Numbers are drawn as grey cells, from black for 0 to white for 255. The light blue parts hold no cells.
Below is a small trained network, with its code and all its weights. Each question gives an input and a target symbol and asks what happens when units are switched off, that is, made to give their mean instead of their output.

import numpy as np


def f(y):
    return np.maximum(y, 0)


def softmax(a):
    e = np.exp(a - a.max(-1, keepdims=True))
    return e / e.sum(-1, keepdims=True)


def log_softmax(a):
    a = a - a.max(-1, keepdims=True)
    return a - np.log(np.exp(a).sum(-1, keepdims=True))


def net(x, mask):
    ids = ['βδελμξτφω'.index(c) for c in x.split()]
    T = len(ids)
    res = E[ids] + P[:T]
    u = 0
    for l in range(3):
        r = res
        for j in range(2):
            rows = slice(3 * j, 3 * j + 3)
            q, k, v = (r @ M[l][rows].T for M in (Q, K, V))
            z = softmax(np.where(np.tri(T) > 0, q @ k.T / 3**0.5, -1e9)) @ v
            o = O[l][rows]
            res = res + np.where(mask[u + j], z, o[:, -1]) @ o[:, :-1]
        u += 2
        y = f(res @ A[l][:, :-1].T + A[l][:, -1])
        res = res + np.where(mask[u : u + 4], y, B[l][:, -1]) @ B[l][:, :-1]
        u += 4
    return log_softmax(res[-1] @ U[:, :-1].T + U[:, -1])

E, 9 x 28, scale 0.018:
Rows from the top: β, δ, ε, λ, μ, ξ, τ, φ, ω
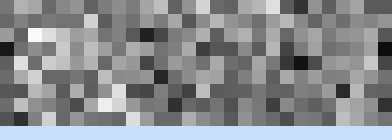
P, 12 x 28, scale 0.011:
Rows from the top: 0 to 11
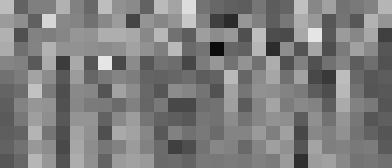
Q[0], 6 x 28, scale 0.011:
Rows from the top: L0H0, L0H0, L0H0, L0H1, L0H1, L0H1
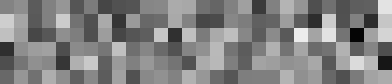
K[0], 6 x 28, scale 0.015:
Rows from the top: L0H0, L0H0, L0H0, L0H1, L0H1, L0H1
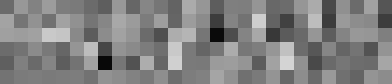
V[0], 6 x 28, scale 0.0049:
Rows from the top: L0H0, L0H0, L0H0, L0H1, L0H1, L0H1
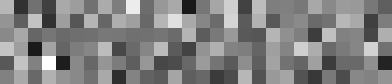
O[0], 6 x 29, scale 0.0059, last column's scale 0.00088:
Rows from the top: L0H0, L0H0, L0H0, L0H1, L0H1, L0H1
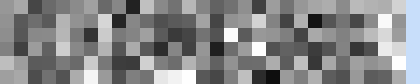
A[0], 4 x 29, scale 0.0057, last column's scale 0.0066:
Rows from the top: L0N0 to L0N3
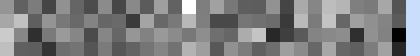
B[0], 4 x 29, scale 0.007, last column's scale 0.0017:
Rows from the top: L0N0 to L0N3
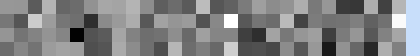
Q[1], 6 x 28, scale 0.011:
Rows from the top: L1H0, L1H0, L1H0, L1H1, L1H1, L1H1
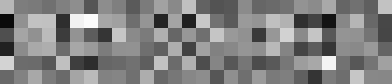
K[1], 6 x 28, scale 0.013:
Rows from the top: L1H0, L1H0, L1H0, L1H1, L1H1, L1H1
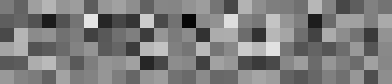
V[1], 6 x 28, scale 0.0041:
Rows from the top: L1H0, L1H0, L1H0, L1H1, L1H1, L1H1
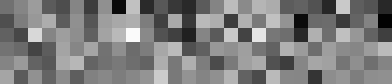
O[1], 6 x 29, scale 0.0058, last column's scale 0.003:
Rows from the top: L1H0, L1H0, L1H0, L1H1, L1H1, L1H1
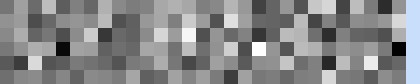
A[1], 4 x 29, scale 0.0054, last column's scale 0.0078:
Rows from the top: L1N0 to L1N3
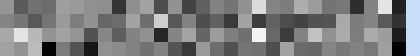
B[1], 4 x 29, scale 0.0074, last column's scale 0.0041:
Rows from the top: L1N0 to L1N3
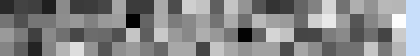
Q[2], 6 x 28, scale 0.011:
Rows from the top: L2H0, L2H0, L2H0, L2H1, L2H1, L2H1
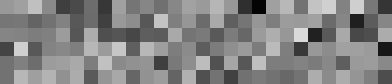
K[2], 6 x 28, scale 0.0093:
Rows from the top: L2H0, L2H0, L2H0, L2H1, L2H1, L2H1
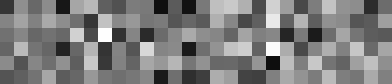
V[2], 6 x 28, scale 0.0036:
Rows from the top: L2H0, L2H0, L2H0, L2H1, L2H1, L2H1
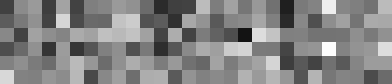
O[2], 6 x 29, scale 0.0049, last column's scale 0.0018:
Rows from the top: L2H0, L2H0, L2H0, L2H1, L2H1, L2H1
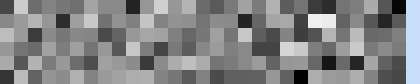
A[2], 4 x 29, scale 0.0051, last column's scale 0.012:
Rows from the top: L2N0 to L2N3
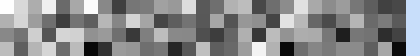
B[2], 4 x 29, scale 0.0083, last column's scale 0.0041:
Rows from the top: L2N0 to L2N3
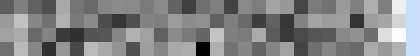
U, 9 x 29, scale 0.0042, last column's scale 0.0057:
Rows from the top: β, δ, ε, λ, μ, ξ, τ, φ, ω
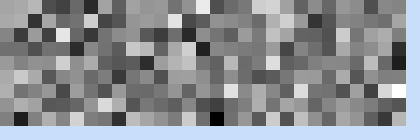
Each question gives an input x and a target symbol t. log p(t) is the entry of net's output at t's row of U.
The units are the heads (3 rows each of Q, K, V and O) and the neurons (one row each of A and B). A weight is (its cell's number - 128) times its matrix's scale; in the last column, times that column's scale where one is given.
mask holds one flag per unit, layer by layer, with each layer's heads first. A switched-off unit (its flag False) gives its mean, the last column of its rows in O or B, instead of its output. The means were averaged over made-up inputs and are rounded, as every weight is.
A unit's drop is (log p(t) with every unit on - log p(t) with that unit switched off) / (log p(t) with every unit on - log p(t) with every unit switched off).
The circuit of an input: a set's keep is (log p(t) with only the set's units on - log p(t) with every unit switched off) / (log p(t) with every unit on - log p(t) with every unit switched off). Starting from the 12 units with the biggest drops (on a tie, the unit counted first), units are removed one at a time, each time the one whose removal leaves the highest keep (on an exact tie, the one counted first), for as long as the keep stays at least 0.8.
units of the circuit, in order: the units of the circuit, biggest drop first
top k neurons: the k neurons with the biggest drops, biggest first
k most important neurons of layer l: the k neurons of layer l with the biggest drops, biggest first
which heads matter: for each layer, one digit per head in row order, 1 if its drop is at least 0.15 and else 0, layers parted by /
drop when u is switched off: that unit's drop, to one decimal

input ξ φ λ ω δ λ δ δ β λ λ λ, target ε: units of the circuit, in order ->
(L1H1)
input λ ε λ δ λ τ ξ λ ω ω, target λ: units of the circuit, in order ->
(L2N3; L1H0; L1H1)
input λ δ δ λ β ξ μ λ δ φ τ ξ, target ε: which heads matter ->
10 / 11 / 10
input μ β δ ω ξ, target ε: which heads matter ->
10 / 01 / 00
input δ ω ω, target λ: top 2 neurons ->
(L2N3; L0N2)
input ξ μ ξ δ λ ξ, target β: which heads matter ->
10 / 11 / 10
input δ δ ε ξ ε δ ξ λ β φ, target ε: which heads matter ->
11 / 11 / 10
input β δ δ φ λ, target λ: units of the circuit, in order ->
(L2N2; L0H0)
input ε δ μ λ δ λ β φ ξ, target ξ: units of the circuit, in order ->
(L2H1; L2N1; L1H0)
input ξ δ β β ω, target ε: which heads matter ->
00 / 11 / 00
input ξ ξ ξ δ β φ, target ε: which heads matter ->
10 / 11 / 00
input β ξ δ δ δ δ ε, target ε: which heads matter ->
00 / 00 / 00
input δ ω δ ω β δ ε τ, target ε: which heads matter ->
01 / 11 / 10
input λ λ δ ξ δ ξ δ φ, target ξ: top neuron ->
(L2N1)
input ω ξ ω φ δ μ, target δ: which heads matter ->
11 / 11 / 11
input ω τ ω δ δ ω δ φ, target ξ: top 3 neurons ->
(L2N1; L1N1; L1N2)
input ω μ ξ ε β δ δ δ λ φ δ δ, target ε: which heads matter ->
00 / 01 / 10
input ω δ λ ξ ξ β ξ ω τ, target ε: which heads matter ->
00 / 11 / 00
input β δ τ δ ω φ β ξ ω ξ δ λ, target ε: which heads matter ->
10 / 11 / 10
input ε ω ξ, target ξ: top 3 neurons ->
(L0N1; L2N1; L1N1)
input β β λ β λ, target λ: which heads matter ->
00 / 00 / 00
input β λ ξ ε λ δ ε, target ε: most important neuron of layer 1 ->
(L1N2)
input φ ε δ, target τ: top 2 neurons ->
(L1N0; L2N0)
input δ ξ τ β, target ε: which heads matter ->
00 / 01 / 00
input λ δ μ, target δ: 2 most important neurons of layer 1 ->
(L1N2; L1N0)
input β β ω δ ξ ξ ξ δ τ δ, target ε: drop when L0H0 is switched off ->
0.1
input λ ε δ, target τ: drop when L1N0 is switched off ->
0.2
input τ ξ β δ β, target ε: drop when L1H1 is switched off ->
0.2
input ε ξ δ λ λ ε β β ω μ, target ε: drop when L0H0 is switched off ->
0.8
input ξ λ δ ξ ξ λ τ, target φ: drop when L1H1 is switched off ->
0.4
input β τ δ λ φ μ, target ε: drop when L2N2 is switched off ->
0.0
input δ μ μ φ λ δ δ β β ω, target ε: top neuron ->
(L1N1)
